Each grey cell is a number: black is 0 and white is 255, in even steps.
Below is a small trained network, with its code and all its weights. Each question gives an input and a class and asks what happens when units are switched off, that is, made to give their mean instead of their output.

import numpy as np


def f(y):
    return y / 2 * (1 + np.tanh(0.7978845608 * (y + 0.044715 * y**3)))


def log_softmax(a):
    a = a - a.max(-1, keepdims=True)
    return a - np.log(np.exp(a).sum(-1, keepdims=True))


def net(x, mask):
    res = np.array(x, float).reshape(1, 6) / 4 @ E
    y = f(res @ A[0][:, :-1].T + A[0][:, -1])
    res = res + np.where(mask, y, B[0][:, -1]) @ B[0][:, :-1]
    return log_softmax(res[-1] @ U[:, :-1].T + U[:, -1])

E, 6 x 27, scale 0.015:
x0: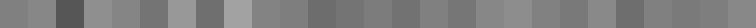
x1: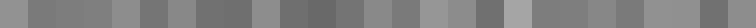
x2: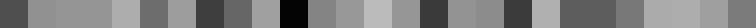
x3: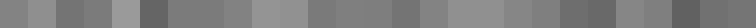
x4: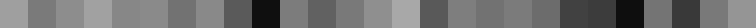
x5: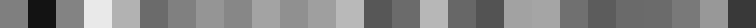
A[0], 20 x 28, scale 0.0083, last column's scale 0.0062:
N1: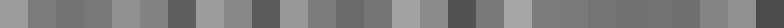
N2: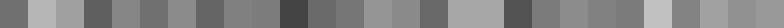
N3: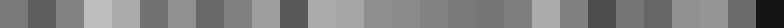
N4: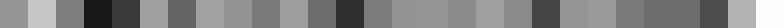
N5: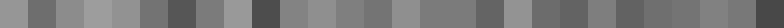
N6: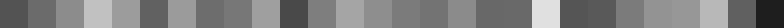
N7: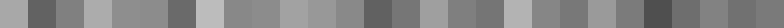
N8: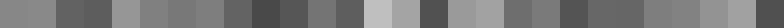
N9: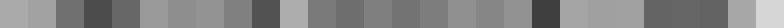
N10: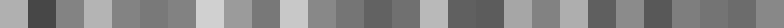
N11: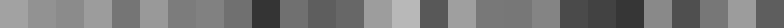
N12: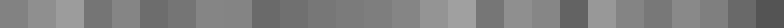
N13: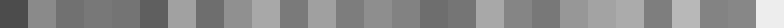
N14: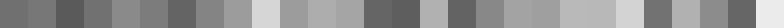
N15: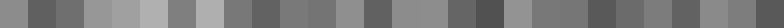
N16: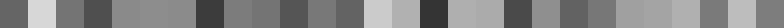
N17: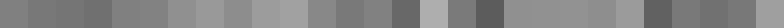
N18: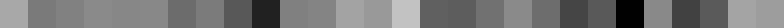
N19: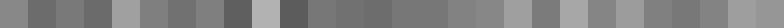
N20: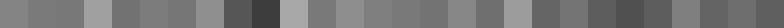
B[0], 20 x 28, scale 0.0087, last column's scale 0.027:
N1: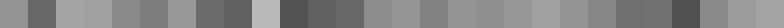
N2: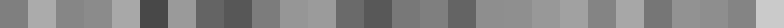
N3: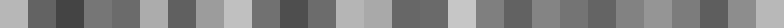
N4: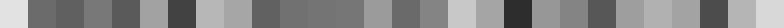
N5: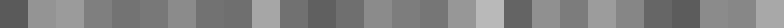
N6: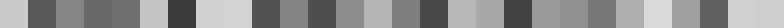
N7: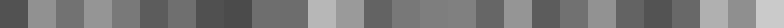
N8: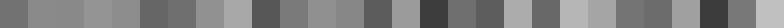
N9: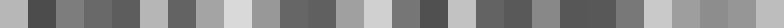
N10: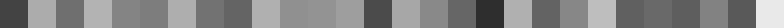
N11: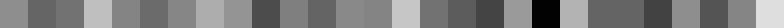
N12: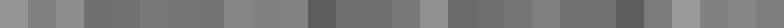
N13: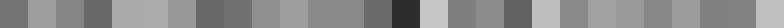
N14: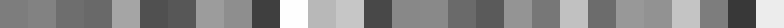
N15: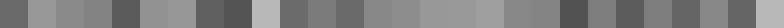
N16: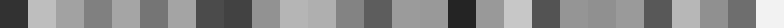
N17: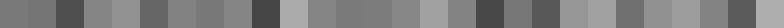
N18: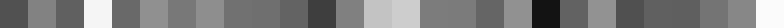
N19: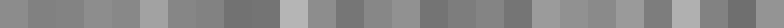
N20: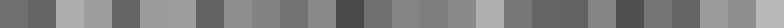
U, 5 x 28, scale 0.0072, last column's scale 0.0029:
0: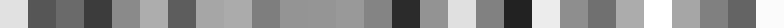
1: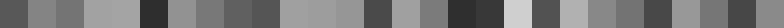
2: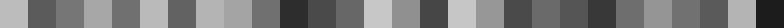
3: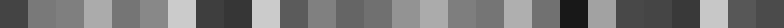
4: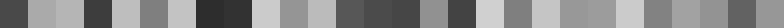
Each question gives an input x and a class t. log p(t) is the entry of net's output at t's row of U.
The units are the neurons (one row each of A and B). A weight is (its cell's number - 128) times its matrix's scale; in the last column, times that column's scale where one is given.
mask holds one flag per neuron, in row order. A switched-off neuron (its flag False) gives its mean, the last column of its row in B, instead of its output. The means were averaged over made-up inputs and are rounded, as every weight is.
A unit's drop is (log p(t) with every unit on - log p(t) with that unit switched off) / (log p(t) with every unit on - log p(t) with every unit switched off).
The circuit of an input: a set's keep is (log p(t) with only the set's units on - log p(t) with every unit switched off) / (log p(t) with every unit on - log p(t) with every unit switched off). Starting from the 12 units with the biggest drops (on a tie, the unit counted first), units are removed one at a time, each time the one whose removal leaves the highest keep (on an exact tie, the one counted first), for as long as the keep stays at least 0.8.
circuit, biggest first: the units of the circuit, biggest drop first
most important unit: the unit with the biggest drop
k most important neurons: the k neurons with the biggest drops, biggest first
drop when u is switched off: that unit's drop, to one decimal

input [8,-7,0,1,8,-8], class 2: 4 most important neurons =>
N4, N9, N14, N10
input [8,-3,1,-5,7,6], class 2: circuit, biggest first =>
N16
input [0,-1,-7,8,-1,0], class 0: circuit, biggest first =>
N4, N18
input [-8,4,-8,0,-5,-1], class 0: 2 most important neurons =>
N4, N9
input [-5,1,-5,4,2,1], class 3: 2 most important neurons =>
N6, N10
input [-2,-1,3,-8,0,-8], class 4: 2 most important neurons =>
N16, N18
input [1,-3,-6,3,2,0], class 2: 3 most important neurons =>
N4, N9, N16
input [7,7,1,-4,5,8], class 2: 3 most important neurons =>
N6, N3, N16
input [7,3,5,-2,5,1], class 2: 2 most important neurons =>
N6, N14
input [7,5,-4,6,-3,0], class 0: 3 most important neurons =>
N16, N18, N11
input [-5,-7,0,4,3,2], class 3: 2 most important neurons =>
N4, N14
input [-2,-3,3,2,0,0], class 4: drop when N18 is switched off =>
0.2
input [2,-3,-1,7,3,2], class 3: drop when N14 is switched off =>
0.1
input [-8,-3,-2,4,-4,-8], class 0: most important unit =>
N4
